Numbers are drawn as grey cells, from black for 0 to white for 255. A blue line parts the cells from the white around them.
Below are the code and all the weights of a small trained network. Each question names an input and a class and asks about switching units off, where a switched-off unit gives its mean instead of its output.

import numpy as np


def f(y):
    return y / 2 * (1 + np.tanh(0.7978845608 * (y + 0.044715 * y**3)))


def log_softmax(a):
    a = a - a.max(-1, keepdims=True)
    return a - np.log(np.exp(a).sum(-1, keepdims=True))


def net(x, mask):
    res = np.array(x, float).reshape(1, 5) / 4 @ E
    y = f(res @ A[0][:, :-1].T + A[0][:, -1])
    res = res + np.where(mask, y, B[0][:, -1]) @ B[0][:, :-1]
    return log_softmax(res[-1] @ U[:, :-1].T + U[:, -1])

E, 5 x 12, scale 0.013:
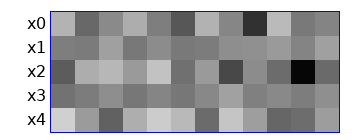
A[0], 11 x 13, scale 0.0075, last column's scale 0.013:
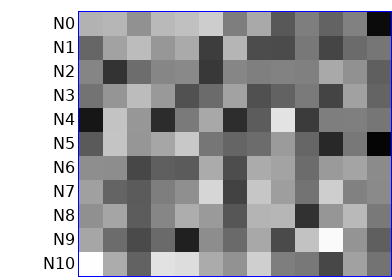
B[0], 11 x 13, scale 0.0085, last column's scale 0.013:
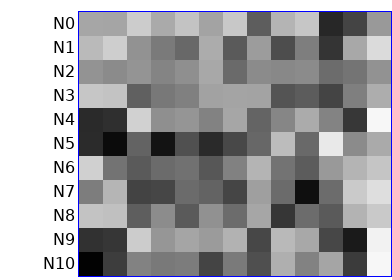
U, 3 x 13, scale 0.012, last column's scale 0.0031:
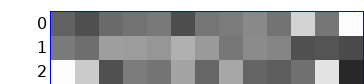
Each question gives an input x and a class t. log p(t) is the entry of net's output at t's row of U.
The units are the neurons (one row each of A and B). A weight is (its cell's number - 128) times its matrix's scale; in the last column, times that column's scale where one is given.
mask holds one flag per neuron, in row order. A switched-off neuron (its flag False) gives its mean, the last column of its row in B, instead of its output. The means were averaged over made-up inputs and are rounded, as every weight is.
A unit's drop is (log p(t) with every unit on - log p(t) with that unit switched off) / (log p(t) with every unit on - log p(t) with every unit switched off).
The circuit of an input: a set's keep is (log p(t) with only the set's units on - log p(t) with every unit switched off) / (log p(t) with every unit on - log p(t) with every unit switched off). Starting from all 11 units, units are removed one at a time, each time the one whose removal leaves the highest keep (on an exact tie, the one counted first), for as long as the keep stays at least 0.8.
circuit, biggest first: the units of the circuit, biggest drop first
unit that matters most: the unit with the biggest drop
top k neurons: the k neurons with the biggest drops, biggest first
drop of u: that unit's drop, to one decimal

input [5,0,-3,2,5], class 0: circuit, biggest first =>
[N10]
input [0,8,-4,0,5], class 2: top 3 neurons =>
[N4; N8; N7]
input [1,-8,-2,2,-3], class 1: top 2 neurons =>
[N10; N5]
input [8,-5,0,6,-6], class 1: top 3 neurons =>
[N7; N8; N6]
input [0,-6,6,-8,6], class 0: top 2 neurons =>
[N5; N10]
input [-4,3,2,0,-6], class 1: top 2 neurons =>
[N5; N10]
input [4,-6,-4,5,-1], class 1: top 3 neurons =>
[N9; N10; N5]
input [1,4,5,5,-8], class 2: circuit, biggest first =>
[N9; N1]
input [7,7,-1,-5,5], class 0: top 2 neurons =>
[N10; N1]
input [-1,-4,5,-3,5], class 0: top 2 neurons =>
[N5; N10]
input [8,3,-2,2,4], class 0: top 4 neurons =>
[N10; N1; N3; N4]
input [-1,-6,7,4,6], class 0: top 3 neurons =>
[N5; N10; N9]
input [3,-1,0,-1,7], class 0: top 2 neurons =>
[N10; N9]
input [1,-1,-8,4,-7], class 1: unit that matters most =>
N9
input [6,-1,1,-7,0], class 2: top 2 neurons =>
[N9; N4]
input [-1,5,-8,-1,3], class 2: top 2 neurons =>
[N7; N4]
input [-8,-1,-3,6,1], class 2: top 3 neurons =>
[N10; N8; N7]
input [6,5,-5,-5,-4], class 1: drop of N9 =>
0.4
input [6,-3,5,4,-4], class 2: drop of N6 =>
0.0
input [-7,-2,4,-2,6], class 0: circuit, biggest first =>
[N5]
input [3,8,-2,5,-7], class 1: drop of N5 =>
0.1
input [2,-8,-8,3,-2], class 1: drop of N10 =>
0.3
